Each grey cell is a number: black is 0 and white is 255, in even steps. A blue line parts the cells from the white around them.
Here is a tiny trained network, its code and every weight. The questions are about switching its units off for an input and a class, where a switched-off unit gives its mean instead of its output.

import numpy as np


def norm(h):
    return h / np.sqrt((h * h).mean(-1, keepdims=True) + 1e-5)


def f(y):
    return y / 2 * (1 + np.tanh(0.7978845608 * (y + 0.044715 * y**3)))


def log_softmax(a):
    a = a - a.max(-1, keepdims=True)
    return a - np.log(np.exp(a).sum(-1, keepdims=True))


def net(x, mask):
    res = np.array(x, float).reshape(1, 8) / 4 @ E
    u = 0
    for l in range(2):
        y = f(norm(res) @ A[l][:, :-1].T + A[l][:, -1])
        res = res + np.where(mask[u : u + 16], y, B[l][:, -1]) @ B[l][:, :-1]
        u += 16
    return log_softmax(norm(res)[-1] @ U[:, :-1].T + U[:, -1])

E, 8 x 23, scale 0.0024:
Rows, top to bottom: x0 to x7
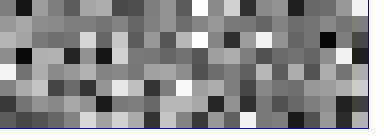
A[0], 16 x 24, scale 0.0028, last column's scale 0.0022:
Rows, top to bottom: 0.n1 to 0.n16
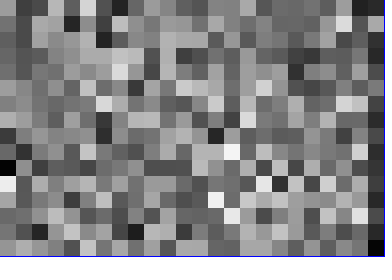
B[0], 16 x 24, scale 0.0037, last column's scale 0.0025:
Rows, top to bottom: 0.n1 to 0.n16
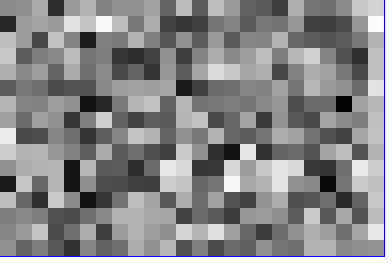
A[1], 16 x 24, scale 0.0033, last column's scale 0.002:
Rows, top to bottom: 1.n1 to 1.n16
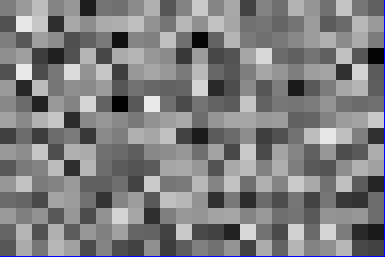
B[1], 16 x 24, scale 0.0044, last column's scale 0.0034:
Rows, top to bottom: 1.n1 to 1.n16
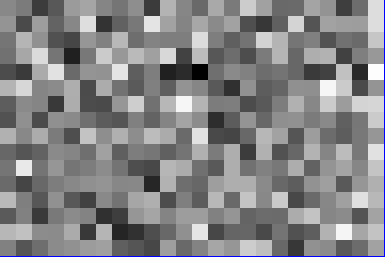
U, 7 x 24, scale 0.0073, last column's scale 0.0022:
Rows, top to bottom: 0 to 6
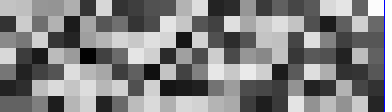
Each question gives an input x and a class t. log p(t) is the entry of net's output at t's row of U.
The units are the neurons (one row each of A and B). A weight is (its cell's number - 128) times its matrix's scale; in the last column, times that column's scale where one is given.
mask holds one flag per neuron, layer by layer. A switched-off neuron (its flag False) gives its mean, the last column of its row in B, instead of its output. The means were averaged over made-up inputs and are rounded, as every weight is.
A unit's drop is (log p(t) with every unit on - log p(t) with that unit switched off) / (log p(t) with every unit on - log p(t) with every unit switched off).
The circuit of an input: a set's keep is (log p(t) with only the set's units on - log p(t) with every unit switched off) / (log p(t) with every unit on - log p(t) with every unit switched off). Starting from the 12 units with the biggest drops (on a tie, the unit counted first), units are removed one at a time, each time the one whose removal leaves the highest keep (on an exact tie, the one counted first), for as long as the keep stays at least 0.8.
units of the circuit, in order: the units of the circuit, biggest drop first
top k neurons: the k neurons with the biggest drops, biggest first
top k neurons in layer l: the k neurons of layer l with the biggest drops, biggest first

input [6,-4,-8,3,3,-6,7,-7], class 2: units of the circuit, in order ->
(0.n14; 1.n3)
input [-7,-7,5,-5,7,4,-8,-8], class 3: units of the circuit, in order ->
(0.n7; 1.n11)
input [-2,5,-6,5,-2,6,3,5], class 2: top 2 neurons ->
(1.n9; 0.n14)
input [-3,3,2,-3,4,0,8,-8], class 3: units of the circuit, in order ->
(1.n13)
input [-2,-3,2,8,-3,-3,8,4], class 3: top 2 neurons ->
(0.n3; 0.n9)
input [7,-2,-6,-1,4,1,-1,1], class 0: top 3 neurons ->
(0.n10; 1.n6; 0.n6)
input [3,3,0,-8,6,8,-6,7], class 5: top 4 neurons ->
(1.n5; 0.n15; 1.n7; 0.n11)
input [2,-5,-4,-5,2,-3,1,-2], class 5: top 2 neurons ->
(1.n5; 0.n6)
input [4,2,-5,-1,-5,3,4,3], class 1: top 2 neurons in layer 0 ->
(0.n11; 0.n6)
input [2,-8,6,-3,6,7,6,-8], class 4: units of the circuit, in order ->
(1.n1; 1.n12)
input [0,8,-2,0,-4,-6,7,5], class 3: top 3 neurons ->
(0.n3; 0.n9; 1.n13)
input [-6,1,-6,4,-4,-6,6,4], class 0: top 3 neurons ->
(1.n15; 0.n6; 0.n8)
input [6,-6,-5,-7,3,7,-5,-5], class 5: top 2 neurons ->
(1.n5; 0.n15)
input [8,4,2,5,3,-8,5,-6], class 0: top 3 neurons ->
(0.n10; 1.n6; 1.n2)
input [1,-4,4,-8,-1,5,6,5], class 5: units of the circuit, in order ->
(1.n5)
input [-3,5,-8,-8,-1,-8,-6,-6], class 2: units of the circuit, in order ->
(1.n9; 1.n3)
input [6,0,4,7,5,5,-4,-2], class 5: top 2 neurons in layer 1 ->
(1.n15; 1.n7)
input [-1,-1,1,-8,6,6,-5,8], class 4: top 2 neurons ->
(0.n5; 0.n2)
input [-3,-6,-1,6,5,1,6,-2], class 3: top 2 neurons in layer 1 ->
(1.n13; 1.n5)
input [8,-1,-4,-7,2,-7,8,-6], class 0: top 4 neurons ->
(0.n10; 1.n6; 0.n13; 0.n7)
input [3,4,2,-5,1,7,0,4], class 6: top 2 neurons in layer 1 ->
(1.n2; 1.n14)
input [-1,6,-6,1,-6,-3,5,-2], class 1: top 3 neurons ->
(0.n11; 0.n6; 1.n11)
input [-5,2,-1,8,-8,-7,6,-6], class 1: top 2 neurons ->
(0.n11; 1.n5)
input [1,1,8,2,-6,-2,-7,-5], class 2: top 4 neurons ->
(1.n4; 0.n6; 0.n12; 0.n16)
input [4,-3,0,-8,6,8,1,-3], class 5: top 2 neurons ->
(1.n5; 0.n15)
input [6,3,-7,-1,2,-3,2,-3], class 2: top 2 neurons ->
(0.n14; 1.n9)
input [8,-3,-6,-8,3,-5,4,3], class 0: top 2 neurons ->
(0.n10; 1.n6)
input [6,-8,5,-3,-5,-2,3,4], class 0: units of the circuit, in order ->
(1.n6)
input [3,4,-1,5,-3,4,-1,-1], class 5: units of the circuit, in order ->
(0.n2)
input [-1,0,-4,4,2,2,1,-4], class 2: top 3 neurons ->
(1.n9; 0.n14; 1.n5)
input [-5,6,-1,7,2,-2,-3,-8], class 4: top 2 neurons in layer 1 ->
(1.n16; 1.n1)
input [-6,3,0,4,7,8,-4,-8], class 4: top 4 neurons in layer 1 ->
(1.n1; 1.n16; 1.n12; 1.n7)
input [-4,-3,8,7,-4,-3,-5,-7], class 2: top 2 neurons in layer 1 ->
(1.n4; 1.n5)
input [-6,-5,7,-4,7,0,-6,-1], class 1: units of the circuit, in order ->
(0.n12)
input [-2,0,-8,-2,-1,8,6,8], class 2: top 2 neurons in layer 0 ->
(0.n14; 0.n15)
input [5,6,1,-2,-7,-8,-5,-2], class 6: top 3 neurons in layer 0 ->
(0.n15; 0.n1; 0.n12)
